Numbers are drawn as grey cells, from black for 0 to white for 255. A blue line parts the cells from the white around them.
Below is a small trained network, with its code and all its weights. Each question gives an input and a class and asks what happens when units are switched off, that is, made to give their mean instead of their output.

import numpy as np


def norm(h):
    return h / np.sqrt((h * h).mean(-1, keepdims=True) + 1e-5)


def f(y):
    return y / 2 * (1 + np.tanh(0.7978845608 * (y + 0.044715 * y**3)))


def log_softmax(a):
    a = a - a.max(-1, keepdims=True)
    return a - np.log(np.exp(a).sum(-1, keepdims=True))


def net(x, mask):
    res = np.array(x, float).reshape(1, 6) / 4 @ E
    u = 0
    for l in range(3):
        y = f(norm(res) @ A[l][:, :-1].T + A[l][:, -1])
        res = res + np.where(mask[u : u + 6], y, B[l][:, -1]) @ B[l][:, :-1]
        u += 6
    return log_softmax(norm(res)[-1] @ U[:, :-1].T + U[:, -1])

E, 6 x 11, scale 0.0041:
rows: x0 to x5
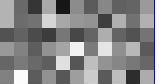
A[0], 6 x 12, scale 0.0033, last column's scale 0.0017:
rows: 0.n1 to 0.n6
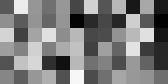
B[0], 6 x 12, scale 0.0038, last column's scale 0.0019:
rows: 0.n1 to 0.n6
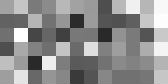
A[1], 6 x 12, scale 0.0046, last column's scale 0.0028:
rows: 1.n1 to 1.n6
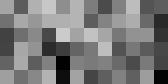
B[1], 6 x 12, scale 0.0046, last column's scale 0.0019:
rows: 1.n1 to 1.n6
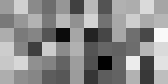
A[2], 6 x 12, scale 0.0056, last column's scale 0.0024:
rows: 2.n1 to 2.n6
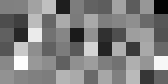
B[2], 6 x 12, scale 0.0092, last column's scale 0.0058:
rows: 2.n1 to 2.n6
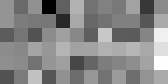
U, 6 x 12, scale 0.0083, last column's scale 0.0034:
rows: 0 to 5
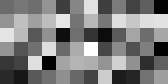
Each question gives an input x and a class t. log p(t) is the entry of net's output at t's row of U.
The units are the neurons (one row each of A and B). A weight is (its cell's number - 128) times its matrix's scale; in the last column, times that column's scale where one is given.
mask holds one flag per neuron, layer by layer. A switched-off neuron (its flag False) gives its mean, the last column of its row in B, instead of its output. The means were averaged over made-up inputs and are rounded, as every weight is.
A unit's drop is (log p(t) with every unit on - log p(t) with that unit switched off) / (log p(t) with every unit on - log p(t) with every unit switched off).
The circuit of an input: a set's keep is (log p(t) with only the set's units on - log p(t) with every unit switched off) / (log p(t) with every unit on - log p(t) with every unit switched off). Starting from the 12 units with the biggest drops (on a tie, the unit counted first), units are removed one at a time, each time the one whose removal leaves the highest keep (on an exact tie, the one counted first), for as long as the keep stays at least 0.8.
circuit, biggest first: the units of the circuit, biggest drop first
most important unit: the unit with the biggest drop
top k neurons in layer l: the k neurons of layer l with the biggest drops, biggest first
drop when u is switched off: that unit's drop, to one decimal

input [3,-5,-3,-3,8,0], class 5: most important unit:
0.n3
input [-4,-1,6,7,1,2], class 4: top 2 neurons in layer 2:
(2.n3, 2.n6)
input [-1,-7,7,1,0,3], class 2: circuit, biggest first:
(2.n3, 1.n4)
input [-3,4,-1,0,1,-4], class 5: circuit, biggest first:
(2.n3, 0.n1)
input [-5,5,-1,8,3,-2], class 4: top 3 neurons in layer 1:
(1.n3, 1.n4, 1.n5)
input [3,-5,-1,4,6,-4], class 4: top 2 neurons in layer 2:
(2.n3, 2.n6)
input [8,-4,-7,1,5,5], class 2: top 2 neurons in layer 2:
(2.n4, 2.n1)
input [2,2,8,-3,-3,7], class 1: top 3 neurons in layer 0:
(0.n1, 0.n3, 0.n5)
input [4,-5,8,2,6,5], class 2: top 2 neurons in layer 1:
(1.n5, 1.n4)
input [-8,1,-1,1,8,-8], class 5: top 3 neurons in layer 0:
(0.n1, 0.n2, 0.n3)
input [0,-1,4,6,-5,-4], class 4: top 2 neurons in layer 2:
(2.n6, 2.n3)
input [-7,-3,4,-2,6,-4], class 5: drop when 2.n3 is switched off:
0.2
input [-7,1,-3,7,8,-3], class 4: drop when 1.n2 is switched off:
0.0
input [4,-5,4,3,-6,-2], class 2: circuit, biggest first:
(2.n3)
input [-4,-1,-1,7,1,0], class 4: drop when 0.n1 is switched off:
0.1
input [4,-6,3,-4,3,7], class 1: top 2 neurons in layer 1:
(1.n3, 1.n6)
